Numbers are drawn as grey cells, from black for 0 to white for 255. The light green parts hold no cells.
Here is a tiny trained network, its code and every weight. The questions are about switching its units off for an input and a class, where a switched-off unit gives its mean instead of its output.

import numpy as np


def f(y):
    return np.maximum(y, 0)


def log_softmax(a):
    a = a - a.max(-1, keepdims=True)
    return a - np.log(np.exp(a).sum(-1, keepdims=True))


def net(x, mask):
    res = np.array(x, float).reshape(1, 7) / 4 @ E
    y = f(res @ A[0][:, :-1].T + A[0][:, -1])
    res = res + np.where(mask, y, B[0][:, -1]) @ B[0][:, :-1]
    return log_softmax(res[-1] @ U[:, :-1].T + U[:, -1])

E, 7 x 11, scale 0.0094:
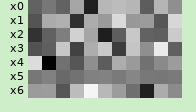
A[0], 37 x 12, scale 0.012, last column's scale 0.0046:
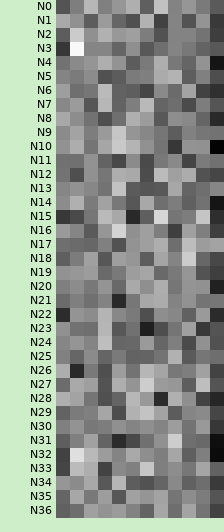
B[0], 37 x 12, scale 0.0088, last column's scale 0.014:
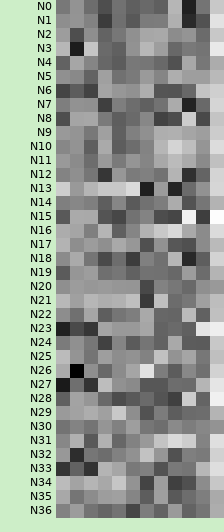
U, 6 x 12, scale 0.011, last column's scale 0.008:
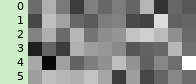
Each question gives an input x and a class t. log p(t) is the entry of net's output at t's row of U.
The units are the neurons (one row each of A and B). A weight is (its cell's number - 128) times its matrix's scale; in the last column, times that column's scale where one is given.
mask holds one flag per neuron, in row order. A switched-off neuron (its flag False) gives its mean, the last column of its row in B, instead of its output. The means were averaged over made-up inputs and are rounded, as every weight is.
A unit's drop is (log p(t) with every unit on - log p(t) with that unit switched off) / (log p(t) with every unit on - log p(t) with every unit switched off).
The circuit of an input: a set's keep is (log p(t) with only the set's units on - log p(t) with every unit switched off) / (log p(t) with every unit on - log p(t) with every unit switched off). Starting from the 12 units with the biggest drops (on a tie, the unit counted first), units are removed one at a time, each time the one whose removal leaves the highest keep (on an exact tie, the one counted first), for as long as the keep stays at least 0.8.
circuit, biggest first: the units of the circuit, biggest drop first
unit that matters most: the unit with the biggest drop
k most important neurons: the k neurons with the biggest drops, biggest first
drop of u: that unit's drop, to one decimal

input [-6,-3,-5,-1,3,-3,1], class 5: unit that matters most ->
N15
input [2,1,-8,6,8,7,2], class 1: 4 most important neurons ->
N8, N28, N3, N19
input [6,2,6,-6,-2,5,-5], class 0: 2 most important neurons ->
N7, N24
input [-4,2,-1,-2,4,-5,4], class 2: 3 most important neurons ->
N3, N16, N32
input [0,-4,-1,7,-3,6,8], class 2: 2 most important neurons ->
N10, N16
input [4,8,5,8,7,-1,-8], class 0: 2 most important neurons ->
N0, N18
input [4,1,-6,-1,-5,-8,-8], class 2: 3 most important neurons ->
N31, N15, N11
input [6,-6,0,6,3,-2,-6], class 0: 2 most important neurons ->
N12, N18
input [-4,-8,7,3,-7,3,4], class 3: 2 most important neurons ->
N23, N6
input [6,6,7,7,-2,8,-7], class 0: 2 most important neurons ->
N0, N18
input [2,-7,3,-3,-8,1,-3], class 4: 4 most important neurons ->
N3, N27, N22, N33
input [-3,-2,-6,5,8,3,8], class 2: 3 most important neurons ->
N16, N10, N3
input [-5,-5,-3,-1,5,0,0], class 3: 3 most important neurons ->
N23, N3, N6
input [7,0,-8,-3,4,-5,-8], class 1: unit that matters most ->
N28
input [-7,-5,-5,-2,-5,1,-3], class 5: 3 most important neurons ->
N13, N34, N15
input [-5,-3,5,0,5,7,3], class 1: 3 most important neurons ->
N15, N3, N32
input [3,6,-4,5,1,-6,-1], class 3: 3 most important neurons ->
N33, N27, N1
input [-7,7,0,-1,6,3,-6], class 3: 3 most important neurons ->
N27, N33, N16
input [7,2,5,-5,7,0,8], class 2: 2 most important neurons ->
N16, N10
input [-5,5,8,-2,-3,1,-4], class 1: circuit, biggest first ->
N15
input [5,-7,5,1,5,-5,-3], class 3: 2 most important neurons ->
N6, N23
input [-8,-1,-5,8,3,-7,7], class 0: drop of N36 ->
0.1
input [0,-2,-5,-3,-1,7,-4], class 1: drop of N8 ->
0.1
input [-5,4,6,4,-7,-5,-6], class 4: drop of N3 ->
1.0
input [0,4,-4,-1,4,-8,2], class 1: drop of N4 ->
-0.1
